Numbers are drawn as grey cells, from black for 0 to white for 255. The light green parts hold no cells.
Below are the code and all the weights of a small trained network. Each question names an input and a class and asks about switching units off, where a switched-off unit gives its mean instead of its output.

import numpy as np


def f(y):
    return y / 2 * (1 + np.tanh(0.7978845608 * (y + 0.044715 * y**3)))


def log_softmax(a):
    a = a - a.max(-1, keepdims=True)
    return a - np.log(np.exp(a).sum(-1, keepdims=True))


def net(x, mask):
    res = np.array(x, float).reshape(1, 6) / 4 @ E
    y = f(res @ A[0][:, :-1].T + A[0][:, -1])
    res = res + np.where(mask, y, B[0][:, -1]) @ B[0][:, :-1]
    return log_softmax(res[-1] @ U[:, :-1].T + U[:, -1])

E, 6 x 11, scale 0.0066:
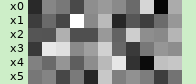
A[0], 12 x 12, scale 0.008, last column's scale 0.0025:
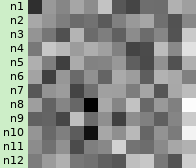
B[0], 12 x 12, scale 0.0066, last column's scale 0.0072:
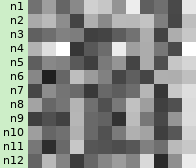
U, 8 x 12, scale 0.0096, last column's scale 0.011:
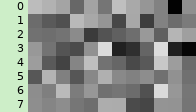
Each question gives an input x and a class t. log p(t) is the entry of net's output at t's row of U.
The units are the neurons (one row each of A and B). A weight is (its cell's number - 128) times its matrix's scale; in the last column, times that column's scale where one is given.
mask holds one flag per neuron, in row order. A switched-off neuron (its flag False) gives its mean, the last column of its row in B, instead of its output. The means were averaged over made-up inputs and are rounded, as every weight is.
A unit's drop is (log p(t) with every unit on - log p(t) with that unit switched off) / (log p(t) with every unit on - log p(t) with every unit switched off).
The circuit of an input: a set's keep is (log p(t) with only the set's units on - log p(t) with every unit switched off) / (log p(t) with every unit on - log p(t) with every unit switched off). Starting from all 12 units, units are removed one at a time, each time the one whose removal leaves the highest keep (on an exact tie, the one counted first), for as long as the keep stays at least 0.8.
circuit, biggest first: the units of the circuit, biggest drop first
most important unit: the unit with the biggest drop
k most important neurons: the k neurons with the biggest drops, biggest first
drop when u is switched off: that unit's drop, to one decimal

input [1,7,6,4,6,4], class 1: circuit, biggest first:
[n1]
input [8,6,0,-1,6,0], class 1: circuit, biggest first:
[n1, n12]
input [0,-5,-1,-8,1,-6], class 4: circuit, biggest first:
[n6, n4, n7]
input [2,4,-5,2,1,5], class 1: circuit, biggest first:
[n1, n12]
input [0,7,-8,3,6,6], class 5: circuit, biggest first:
[n5, n1]
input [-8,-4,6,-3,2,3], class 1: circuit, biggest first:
[n6, n4]
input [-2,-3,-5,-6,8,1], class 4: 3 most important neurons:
[n6, n7, n12]
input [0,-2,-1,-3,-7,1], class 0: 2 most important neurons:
[n2, n7]
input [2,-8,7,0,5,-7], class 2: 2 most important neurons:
[n11, n7]
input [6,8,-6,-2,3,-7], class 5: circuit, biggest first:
[n6, n1]
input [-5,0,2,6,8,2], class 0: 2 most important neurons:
[n4, n1]
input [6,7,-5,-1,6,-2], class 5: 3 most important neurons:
[n4, n1, n6]
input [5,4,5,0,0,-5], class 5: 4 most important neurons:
[n6, n11, n8, n10]
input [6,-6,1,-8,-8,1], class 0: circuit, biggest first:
[n2]
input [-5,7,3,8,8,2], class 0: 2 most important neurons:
[n4, n1]
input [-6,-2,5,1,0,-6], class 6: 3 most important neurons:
[n6, n1, n2]
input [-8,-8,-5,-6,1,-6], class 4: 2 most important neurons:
[n6, n4]
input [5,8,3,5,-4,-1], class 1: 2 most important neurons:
[n1, n9]
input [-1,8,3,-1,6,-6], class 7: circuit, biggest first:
[n4, n8]
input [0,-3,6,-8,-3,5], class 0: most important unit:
n2
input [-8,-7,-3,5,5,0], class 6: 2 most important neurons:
[n6, n11]
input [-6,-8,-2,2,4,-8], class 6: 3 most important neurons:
[n6, n11, n4]
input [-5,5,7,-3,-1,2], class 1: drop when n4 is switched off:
0.6
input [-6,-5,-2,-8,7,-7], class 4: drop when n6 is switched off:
0.3
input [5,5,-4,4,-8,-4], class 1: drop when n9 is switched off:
0.4
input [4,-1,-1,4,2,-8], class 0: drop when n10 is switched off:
-0.1
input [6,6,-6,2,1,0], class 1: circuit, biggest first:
[n1]
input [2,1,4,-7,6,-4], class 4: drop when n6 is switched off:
0.2
